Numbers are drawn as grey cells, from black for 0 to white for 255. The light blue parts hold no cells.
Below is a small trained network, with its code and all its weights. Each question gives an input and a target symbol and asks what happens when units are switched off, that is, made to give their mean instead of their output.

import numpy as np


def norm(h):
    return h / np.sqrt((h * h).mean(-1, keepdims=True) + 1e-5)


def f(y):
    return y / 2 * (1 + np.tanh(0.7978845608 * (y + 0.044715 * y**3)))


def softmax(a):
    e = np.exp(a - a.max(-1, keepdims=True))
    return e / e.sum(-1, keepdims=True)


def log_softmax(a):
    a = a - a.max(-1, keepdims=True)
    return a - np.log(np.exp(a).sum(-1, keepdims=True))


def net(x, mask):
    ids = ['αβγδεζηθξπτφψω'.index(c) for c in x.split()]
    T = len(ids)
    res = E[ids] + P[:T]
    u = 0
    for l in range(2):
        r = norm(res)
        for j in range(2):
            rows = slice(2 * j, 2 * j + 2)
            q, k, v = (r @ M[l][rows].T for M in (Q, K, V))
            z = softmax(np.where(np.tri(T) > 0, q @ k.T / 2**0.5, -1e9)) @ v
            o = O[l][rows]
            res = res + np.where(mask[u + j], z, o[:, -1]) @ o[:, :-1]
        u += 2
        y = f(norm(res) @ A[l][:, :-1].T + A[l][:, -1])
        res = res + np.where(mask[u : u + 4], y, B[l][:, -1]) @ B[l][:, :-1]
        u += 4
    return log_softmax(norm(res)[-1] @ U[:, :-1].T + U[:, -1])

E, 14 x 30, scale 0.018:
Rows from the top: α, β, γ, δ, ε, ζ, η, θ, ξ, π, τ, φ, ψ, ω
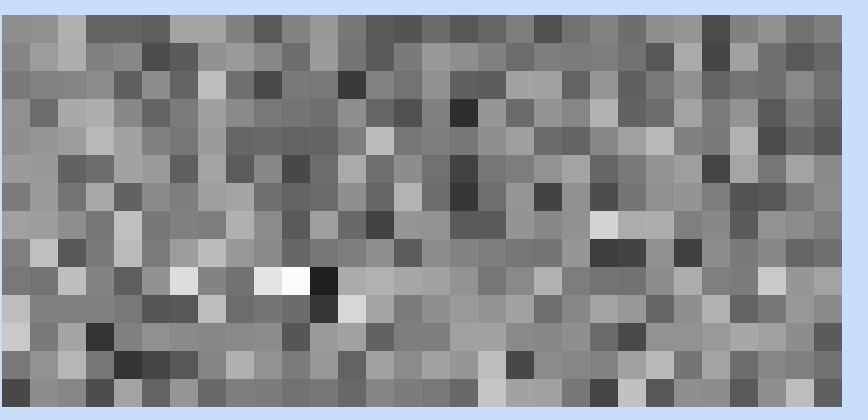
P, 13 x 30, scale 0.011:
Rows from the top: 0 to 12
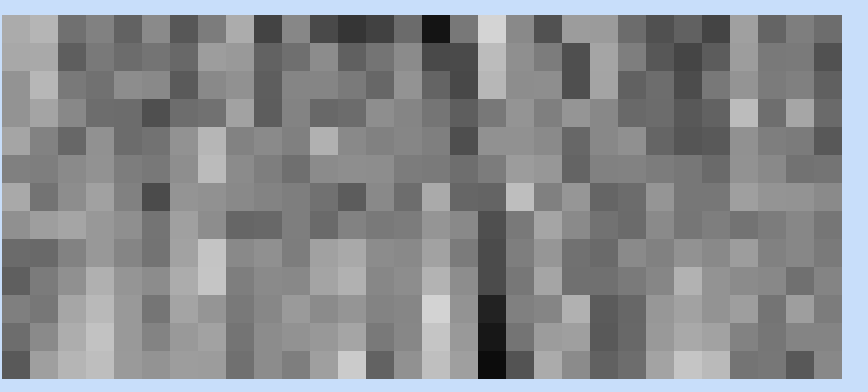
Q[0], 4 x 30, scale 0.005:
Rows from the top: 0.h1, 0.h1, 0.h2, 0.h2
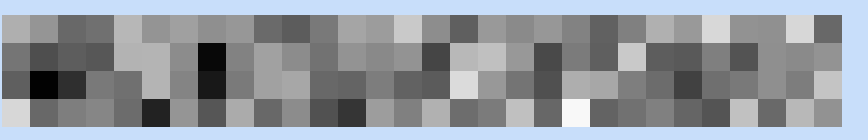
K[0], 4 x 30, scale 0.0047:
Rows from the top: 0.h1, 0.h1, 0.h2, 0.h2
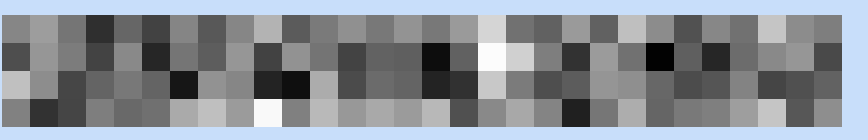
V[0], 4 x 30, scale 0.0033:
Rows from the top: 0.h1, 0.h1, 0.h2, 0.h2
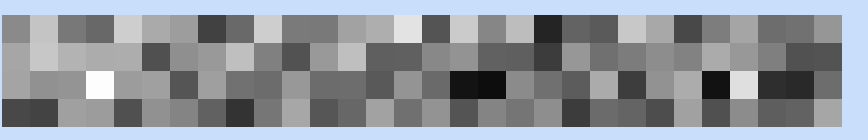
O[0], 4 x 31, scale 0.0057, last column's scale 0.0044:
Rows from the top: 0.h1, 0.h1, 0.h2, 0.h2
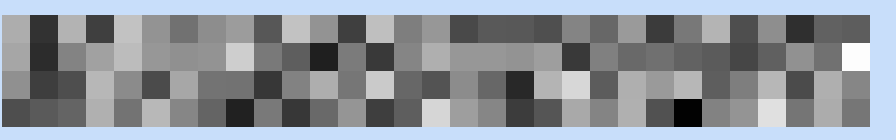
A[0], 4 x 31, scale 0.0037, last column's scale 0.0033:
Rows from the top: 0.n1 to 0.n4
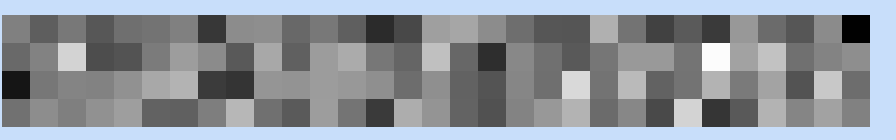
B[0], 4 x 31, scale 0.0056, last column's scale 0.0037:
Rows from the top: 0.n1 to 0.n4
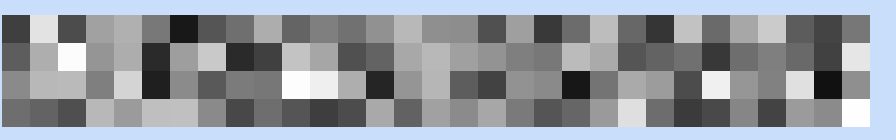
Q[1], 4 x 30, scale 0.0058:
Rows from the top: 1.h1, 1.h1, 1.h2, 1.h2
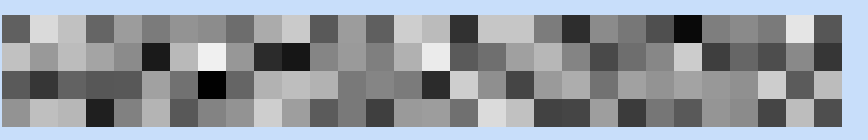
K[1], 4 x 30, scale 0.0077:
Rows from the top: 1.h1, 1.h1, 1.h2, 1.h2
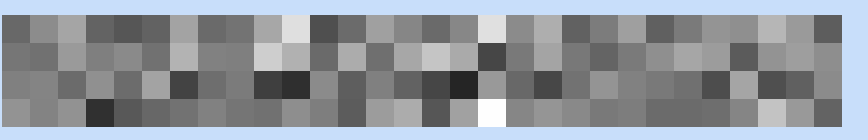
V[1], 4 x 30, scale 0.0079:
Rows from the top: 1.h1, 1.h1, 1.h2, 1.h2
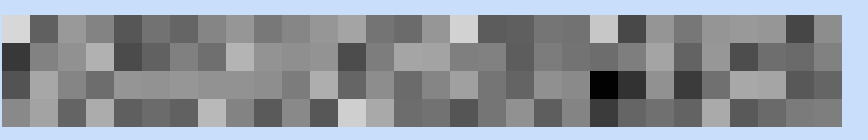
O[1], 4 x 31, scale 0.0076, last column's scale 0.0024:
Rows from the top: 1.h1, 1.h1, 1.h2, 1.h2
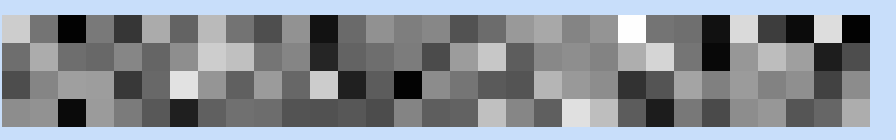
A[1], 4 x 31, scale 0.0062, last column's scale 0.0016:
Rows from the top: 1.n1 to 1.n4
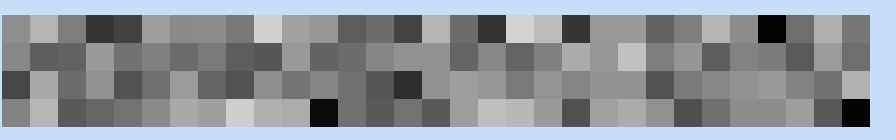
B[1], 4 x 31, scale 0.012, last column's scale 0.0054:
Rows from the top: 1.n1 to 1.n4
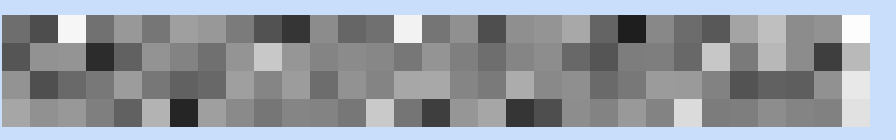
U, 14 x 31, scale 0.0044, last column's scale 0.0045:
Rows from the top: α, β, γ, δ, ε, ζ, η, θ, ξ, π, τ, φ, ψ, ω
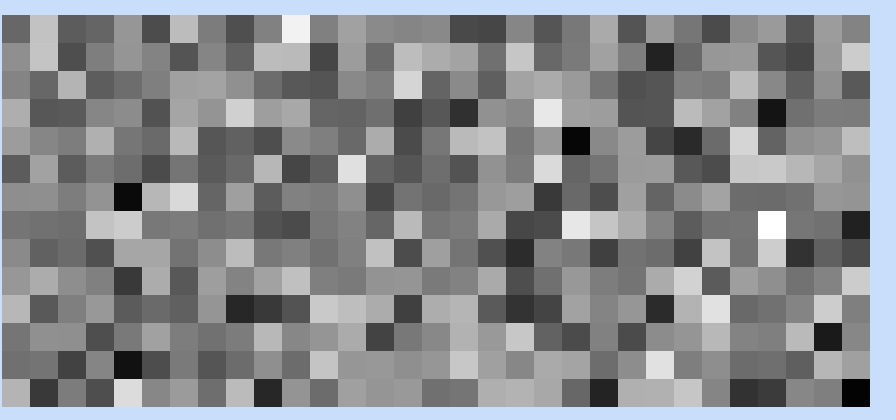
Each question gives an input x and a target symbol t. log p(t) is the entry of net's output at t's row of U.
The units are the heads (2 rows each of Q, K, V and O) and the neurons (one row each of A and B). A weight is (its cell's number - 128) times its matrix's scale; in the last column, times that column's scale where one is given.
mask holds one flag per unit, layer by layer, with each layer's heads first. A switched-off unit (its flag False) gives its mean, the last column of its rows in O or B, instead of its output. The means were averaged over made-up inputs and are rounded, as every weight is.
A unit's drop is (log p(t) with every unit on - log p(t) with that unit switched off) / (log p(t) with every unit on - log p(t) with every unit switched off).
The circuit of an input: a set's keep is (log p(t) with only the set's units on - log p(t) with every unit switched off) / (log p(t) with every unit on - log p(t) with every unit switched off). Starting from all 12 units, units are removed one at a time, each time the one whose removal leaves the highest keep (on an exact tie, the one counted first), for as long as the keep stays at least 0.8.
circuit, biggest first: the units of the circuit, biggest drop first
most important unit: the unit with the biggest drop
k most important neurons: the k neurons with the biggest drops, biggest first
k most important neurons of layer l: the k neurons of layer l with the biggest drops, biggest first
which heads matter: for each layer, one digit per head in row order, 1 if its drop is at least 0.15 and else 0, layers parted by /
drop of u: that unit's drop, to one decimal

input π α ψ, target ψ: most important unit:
0.h1
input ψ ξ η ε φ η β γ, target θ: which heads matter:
01 / 11
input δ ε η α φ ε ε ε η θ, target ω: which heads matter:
01 / 01
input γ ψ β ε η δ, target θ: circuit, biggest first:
0.h2, 1.h2
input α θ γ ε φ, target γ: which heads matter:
00 / 10
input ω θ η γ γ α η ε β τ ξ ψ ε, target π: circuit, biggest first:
1.h1, 1.n4
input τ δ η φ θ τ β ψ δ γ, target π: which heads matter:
00 / 10
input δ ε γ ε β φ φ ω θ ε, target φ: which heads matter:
01 / 10
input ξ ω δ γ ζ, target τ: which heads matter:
01 / 10
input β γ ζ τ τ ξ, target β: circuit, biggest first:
1.h2, 1.h1
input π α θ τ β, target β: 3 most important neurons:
0.n1, 1.n3, 1.n1
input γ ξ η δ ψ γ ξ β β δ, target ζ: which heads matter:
11 / 01
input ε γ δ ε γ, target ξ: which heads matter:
01 / 00
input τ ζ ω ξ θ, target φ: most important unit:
1.h1
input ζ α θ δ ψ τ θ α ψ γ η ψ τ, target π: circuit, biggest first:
1.h1, 1.n4, 0.h2
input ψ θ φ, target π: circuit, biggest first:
1.n4, 1.h1
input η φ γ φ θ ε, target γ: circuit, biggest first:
1.n1, 1.h1
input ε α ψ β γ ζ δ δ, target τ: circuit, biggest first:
0.h2, 1.h1
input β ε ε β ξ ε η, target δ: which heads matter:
00 / 01
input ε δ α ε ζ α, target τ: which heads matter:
01 / 10
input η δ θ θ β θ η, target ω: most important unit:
1.h2
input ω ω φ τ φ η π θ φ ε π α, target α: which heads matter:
00 / 10
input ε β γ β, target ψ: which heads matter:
11 / 00
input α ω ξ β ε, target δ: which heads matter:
01 / 01
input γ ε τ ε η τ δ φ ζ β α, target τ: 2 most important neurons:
0.n4, 1.n1
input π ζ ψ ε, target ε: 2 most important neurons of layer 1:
1.n1, 1.n4
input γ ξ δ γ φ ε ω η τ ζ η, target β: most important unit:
1.h2
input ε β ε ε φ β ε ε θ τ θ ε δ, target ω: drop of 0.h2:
1.4
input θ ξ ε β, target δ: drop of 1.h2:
0.3
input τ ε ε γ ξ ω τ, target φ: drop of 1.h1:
0.9
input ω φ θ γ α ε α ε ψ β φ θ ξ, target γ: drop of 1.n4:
0.0
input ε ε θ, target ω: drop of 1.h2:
0.4
